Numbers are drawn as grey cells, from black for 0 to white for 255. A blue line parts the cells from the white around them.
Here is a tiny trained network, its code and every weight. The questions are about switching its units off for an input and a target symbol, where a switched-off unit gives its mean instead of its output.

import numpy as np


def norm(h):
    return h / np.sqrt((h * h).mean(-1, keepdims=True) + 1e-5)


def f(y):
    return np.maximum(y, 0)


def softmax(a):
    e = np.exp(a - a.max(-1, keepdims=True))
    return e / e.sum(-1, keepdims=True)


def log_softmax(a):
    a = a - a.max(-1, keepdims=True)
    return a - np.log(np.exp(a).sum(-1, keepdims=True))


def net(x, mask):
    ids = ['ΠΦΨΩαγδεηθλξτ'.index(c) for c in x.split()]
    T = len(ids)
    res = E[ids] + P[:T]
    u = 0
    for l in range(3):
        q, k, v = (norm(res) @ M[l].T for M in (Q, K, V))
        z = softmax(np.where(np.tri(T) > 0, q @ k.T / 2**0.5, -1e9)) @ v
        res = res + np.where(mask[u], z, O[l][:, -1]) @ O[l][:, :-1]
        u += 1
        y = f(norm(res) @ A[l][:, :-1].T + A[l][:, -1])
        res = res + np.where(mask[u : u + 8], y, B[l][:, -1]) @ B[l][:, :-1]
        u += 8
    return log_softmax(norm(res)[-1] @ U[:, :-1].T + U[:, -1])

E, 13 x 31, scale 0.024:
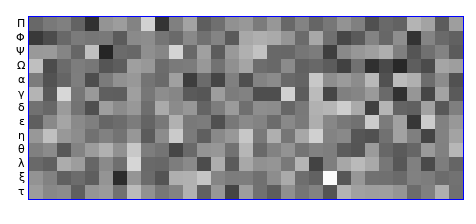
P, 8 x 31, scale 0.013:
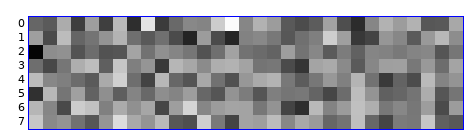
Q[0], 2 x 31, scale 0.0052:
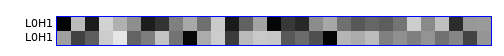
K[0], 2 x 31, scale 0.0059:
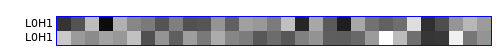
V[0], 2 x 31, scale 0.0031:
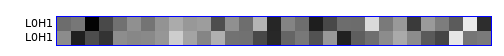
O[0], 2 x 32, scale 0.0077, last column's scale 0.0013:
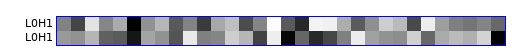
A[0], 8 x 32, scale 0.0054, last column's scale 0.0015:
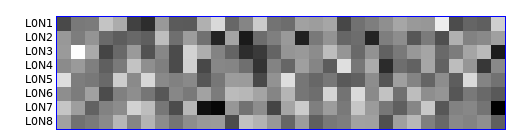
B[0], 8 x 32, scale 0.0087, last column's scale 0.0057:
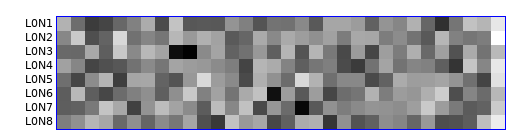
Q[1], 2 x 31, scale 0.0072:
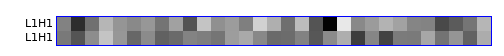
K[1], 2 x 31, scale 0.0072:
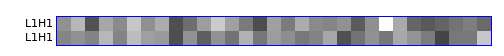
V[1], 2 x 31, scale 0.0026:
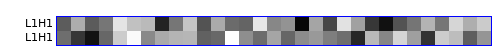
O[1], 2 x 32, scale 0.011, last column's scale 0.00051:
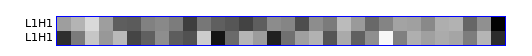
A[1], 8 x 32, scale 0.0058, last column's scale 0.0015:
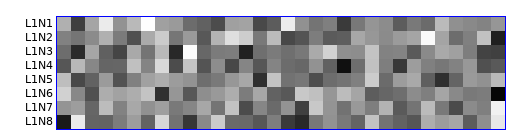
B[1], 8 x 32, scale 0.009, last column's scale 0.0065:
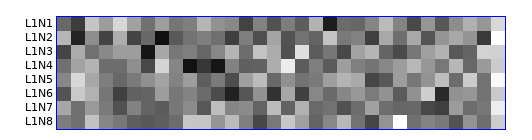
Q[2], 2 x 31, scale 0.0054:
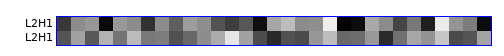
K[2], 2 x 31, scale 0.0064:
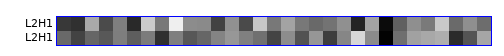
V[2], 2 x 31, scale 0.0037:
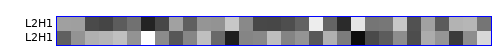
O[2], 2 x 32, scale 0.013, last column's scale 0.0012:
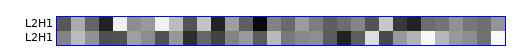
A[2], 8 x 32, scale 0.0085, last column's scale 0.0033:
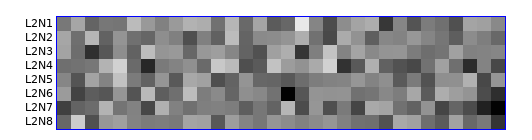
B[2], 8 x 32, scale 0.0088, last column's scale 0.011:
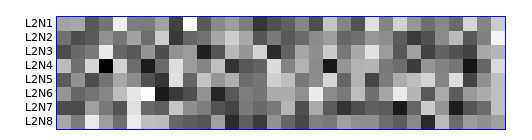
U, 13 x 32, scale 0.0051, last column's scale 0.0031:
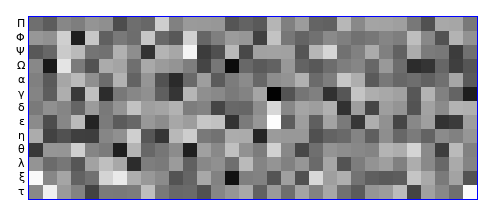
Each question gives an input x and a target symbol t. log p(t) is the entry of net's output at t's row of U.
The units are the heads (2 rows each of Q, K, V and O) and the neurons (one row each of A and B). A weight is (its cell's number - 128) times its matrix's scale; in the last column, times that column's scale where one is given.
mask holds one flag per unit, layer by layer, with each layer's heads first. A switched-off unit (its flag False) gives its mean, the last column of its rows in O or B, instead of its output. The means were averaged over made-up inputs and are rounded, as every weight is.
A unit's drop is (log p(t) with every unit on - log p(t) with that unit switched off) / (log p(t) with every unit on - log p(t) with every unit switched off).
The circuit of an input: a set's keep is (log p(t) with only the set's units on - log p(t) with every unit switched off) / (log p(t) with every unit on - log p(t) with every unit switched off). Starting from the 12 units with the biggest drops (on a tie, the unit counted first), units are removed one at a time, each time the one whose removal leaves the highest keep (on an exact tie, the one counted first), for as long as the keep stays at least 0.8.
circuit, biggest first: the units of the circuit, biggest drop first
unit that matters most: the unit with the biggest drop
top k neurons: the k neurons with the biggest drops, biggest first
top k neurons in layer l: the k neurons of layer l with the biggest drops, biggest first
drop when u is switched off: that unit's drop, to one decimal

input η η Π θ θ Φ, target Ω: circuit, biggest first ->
L2N7
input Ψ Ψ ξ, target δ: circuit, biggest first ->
L0N1, L2H1
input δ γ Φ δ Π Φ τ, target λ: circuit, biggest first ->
L1N2, L2N6, L0H1
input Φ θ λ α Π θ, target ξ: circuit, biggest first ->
L2N8, L0H1
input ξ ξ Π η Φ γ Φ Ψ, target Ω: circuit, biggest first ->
L0H1, L2N7
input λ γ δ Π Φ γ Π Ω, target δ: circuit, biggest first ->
L1N6, L0N2, L0N5, L2N4
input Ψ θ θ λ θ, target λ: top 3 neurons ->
L0N7, L1N2, L2N6
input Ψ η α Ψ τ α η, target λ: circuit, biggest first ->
L0H1, L1N2, L2N6
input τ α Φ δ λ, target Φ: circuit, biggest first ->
L0H1, L2N4, L1N3
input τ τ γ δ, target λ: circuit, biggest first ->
L1N2, L0H1, L2N6
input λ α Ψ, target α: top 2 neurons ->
L2N3, L0N1
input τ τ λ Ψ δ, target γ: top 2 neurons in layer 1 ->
L1N4, L1N2
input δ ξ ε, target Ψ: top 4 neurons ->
L0N2, L0N3, L0N1, L0N8
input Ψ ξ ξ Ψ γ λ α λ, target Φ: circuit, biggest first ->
L2N4, L1N3
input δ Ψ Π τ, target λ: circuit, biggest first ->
L1N2, L2N6
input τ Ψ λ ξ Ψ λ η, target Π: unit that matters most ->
L1H1
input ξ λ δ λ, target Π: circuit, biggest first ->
L1H1, L2N1, L0N8
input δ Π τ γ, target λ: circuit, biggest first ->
L2N6, L2N5
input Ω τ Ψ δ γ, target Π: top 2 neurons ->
L2N1, L1N2
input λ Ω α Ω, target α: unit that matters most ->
L0H1
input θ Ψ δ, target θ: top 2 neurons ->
L1N4, L1N3
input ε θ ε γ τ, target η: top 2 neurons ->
L0N5, L0N4
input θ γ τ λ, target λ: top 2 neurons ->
L1N2, L2N6
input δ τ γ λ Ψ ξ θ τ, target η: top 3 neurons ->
L0N5, L0N4, L0N3
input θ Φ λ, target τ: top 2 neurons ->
L0N1, L1N5
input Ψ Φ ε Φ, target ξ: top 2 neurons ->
L0N7, L1N2
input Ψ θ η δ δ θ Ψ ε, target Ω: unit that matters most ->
L0H1
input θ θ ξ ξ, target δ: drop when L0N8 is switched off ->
0.0
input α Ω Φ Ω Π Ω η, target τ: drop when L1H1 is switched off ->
0.2
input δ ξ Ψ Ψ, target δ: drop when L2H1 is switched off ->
1.2
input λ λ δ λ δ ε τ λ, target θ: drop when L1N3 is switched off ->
0.3
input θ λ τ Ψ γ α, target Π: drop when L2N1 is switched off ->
0.3
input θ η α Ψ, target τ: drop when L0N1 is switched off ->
0.1
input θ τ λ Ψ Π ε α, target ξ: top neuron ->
L0N2
